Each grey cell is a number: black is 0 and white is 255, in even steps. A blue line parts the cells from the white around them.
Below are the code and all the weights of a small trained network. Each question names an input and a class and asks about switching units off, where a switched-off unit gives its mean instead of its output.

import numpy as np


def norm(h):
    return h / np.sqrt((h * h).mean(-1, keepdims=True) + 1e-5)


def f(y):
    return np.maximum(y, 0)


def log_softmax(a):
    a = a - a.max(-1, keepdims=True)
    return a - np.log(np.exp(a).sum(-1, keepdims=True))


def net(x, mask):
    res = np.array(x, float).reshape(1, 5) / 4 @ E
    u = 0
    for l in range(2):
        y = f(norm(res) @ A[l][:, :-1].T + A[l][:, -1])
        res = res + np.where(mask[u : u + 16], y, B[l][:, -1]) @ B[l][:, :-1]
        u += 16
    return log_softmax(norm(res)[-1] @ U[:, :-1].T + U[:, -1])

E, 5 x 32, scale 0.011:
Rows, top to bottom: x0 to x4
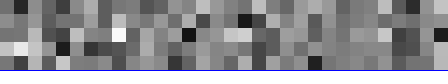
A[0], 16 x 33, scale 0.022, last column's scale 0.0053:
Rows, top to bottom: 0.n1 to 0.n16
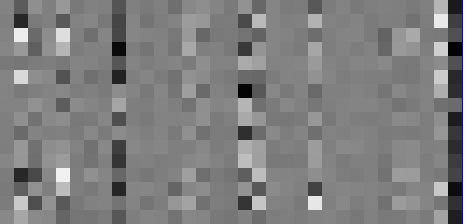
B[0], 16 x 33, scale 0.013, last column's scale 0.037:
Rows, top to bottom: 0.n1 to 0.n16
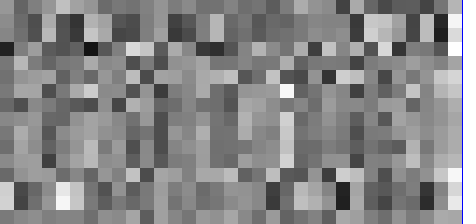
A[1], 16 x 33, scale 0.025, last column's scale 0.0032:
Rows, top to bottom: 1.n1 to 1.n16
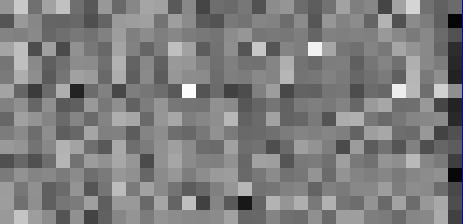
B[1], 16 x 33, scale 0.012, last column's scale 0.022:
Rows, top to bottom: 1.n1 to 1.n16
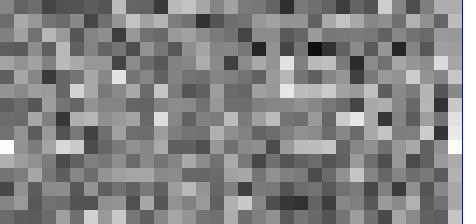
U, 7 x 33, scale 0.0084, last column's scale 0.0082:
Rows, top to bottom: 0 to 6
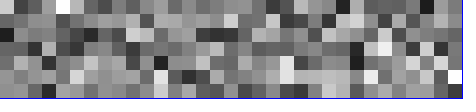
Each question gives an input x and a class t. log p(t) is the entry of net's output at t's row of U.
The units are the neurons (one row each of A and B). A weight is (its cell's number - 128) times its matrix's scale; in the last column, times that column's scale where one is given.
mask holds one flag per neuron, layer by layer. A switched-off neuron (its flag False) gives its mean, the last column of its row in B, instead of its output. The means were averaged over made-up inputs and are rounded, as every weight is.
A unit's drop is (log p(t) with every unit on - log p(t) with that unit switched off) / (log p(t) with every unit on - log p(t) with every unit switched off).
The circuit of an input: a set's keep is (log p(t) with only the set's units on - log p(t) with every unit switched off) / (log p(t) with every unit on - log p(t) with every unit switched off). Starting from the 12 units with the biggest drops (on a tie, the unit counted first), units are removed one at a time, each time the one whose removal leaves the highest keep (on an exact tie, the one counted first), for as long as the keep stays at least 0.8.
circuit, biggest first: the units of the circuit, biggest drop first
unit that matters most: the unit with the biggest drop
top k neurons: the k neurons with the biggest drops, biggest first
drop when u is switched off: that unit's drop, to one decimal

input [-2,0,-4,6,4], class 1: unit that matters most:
0.n6
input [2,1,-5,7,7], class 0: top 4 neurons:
[0.n14; 0.n1; 0.n13; 1.n11]
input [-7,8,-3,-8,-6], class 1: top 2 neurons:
[0.n13; 0.n2]
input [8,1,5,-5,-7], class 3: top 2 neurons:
[0.n14; 0.n4]
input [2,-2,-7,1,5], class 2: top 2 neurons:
[0.n4; 0.n15]
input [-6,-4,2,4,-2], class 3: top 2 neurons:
[0.n3; 0.n13]
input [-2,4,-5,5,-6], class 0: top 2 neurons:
[0.n15; 0.n13]
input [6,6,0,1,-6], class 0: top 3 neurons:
[0.n15; 0.n3; 0.n12]
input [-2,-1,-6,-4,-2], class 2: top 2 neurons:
[0.n4; 0.n6]
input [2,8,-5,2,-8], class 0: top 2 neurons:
[0.n15; 0.n12]
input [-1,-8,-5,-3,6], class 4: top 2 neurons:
[0.n12; 0.n11]
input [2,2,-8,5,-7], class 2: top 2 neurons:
[0.n4; 0.n14]
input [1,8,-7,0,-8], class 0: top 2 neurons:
[0.n15; 0.n12]
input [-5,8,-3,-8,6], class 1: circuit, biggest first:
[0.n13]
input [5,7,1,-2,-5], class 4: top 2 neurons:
[0.n7; 0.n3]
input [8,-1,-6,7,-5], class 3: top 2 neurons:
[0.n2; 0.n13]
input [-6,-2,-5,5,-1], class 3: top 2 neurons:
[0.n3; 0.n13]
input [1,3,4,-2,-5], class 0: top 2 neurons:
[0.n2; 0.n4]
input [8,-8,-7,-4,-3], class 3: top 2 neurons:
[0.n2; 0.n7]
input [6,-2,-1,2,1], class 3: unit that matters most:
0.n2
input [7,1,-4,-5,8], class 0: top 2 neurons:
[0.n14; 0.n1]
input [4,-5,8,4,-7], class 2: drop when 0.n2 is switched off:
0.8
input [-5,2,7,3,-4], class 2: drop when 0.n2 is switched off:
0.5
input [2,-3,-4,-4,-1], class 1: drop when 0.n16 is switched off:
0.0
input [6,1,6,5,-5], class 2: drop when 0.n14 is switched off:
0.9
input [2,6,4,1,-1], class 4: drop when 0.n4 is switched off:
0.1
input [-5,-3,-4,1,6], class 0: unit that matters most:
0.n14
